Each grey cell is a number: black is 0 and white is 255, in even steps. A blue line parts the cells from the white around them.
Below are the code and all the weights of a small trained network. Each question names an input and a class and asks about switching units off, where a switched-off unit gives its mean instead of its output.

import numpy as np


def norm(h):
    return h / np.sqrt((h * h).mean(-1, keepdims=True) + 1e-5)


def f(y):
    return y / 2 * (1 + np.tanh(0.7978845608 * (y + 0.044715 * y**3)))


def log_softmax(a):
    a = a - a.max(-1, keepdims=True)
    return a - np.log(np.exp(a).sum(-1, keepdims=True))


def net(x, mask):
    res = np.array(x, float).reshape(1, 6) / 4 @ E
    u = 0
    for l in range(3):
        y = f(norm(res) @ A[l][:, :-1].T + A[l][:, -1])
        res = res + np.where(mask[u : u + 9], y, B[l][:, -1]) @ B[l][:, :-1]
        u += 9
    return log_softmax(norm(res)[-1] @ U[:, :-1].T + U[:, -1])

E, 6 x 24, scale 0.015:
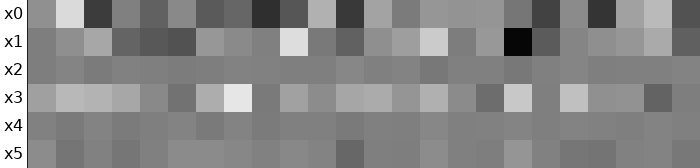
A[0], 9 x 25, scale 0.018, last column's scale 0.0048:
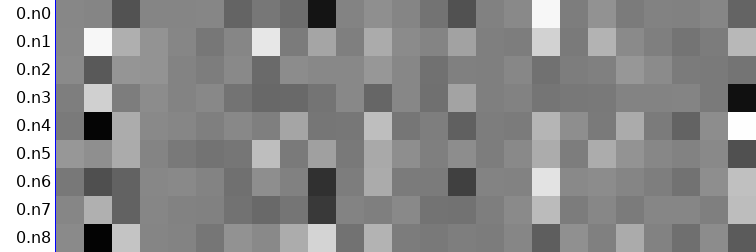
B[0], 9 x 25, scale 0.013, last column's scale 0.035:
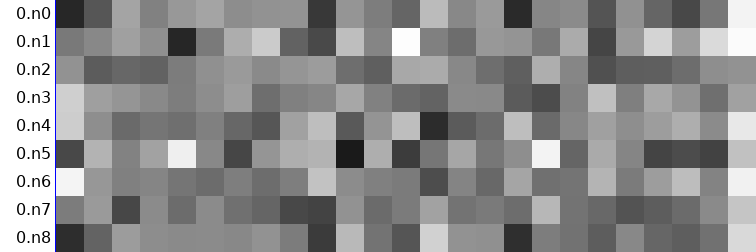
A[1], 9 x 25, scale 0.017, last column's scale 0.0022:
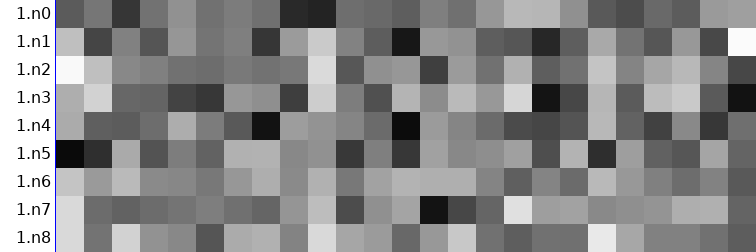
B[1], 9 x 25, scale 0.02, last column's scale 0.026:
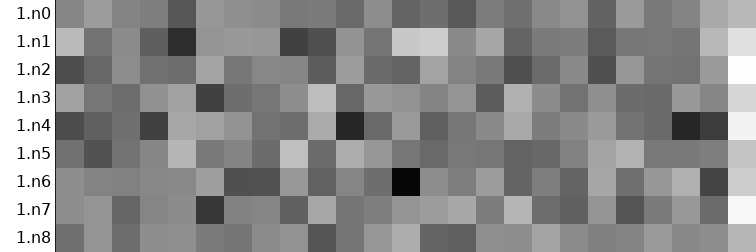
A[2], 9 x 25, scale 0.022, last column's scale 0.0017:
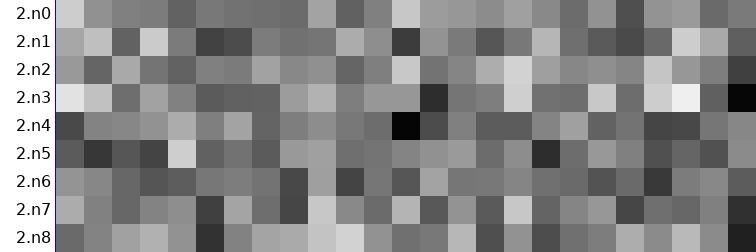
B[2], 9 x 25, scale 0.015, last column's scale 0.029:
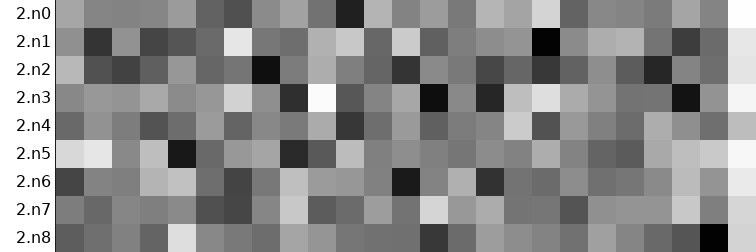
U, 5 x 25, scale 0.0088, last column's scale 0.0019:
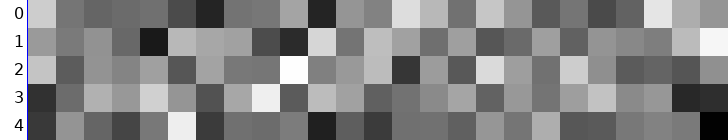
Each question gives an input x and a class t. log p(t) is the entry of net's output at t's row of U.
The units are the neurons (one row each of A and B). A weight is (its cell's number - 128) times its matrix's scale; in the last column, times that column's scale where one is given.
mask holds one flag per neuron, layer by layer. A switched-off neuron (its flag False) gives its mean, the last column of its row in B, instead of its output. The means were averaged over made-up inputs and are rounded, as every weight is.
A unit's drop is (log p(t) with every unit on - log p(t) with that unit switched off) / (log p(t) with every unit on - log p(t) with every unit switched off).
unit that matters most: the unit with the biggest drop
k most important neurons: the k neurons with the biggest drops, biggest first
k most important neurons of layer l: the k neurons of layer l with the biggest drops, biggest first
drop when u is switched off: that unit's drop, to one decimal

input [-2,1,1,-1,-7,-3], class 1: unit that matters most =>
0.n8
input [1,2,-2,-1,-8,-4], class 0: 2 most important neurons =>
(0.n0; 0.n1)
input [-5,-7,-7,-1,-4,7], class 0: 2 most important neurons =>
(0.n1; 1.n7)
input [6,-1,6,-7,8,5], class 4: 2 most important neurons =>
(0.n1; 0.n6)
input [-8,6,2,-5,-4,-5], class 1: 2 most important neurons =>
(0.n8; 0.n1)
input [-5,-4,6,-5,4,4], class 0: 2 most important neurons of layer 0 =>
(0.n1; 0.n4)
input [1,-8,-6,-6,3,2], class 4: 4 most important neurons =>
(0.n1; 0.n0; 0.n7; 1.n7)
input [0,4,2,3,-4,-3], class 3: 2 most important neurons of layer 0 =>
(0.n6; 0.n4)
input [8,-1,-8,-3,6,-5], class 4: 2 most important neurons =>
(0.n1; 0.n6)
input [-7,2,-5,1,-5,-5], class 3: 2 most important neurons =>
(0.n8; 1.n4)
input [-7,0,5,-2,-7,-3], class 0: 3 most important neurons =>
(0.n4; 0.n0; 0.n1)
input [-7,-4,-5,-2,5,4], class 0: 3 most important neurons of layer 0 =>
(0.n1; 0.n4; 0.n8)
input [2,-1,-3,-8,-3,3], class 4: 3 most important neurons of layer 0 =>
(0.n4; 0.n1; 0.n6)
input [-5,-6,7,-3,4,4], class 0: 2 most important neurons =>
(0.n1; 1.n7)
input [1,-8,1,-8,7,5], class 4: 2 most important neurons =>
(0.n1; 0.n0)
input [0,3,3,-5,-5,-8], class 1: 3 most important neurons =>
(0.n4; 0.n6; 0.n1)
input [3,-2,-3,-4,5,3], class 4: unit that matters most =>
0.n1
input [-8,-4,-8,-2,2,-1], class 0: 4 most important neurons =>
(0.n1; 0.n4; 1.n7; 0.n8)
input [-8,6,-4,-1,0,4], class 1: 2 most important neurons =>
(0.n8; 0.n1)
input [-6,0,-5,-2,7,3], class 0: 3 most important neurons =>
(0.n4; 0.n0; 0.n1)
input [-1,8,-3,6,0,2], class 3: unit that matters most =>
0.n6
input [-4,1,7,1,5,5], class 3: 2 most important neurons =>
(0.n8; 0.n6)
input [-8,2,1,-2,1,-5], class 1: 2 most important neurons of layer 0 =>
(0.n8; 0.n1)
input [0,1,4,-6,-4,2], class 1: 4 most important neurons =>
(0.n1; 0.n4; 0.n6; 0.n7)
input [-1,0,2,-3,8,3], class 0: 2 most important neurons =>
(0.n0; 0.n1)
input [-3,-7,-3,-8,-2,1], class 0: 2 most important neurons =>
(0.n1; 1.n7)
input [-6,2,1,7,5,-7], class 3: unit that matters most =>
0.n8
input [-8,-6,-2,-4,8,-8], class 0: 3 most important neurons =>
(0.n1; 1.n7; 0.n4)
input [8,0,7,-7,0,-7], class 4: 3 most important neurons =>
(0.n1; 0.n6; 0.n4)
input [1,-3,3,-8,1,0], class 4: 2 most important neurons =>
(0.n1; 0.n4)
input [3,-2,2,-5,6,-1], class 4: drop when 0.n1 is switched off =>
1.2
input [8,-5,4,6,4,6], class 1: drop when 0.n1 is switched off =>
0.0
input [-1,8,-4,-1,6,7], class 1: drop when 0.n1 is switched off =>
0.5
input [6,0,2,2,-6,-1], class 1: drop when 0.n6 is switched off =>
1.0
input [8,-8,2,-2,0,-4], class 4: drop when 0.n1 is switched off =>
1.4
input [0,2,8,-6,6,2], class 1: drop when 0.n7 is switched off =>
0.9
